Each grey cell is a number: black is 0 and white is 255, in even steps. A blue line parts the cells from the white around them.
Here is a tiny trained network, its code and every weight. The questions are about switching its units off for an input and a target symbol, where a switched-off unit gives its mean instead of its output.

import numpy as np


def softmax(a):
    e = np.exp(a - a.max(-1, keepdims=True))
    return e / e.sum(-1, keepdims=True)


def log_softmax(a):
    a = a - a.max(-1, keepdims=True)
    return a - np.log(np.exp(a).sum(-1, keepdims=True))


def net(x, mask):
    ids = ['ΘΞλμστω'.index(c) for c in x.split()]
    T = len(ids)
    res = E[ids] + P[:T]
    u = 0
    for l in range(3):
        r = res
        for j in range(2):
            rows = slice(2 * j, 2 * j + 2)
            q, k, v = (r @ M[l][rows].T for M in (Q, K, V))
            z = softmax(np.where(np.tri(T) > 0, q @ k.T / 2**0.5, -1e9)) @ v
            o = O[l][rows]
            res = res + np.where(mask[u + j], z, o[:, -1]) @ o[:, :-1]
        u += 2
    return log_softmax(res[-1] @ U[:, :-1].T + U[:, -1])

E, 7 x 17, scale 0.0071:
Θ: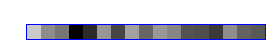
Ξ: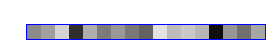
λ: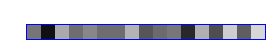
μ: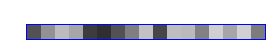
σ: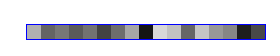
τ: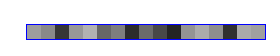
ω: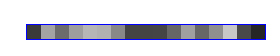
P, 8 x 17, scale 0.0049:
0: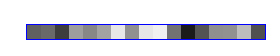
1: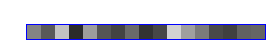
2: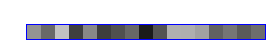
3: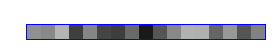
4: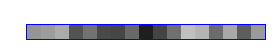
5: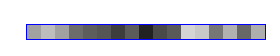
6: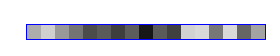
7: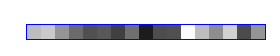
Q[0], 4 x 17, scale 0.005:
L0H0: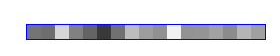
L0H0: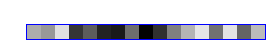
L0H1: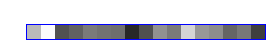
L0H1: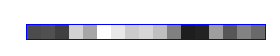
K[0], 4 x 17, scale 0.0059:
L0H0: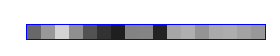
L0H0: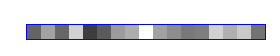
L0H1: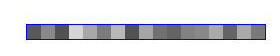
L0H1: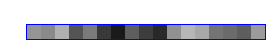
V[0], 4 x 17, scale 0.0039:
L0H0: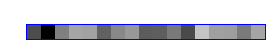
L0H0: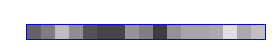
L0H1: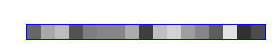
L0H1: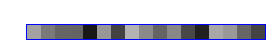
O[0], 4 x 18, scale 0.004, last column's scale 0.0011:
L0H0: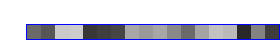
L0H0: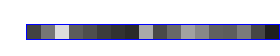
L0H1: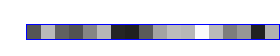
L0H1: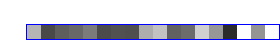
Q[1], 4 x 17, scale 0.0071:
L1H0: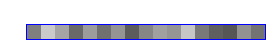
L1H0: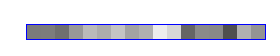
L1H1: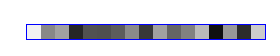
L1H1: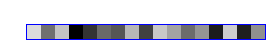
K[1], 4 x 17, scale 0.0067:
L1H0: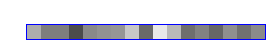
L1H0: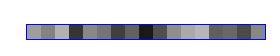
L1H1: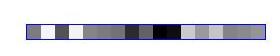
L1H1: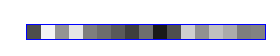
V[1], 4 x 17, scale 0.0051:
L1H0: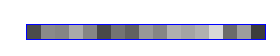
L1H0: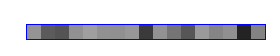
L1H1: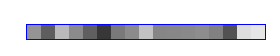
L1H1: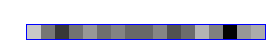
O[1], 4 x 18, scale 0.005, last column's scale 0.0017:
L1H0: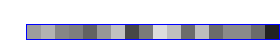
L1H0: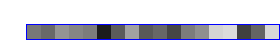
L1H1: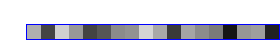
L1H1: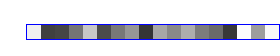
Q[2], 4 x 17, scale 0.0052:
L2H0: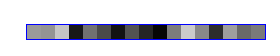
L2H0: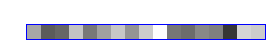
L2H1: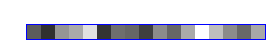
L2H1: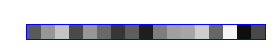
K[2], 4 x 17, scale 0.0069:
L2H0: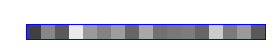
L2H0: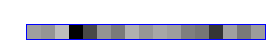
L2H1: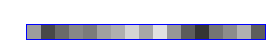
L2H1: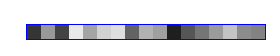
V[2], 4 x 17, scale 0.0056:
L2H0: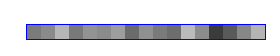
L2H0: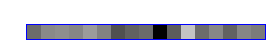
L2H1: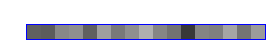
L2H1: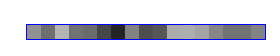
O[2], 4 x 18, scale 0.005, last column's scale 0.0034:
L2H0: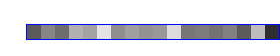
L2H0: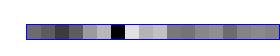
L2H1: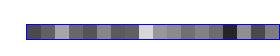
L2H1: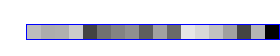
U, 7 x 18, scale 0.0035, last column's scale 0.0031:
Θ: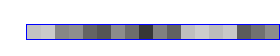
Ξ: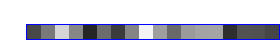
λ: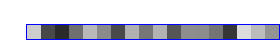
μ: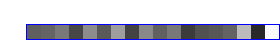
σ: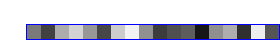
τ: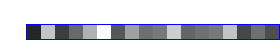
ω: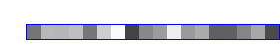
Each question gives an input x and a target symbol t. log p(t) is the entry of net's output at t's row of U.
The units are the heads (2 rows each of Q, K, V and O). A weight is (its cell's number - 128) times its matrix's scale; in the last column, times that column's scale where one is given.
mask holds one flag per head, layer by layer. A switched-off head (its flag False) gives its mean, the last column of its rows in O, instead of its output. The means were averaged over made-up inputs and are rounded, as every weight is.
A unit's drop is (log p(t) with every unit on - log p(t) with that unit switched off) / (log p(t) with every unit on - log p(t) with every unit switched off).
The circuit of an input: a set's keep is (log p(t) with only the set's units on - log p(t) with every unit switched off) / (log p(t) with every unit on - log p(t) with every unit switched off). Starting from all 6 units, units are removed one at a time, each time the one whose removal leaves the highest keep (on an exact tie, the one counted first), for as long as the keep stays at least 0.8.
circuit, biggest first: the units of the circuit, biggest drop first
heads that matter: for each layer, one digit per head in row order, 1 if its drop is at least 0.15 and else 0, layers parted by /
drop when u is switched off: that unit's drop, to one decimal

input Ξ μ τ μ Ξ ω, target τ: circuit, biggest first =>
(L0H1, L2H0, L1H1)
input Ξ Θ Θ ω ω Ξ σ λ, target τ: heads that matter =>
01 / 01 / 00
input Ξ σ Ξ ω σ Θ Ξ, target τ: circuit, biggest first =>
(L1H1, L0H1)
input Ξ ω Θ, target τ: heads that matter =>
01 / 01 / 00
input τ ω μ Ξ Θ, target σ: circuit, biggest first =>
(L0H1, L1H1, L0H0)
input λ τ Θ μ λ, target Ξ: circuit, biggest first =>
(L0H0, L1H1, L2H1)
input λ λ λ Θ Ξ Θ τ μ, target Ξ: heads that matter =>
10 / 01 / 01
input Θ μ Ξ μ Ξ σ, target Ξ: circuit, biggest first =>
(L1H1, L0H0)
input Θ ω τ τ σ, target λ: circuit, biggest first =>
(L1H1, L2H0, L0H1)
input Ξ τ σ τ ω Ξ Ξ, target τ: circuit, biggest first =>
(L1H1, L0H1, L2H0)
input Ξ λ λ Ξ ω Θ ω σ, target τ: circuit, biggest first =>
(L1H1, L0H1)
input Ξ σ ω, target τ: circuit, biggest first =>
(L0H1, L1H1)
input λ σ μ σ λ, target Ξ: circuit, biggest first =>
(L1H1, L0H0, L2H1)
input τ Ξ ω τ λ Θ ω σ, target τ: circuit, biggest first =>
(L1H1, L2H0)
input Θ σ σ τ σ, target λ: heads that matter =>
00 / 01 / 00
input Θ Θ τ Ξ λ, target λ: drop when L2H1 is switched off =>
0.0
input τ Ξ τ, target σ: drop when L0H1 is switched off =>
0.9
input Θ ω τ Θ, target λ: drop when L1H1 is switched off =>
0.4
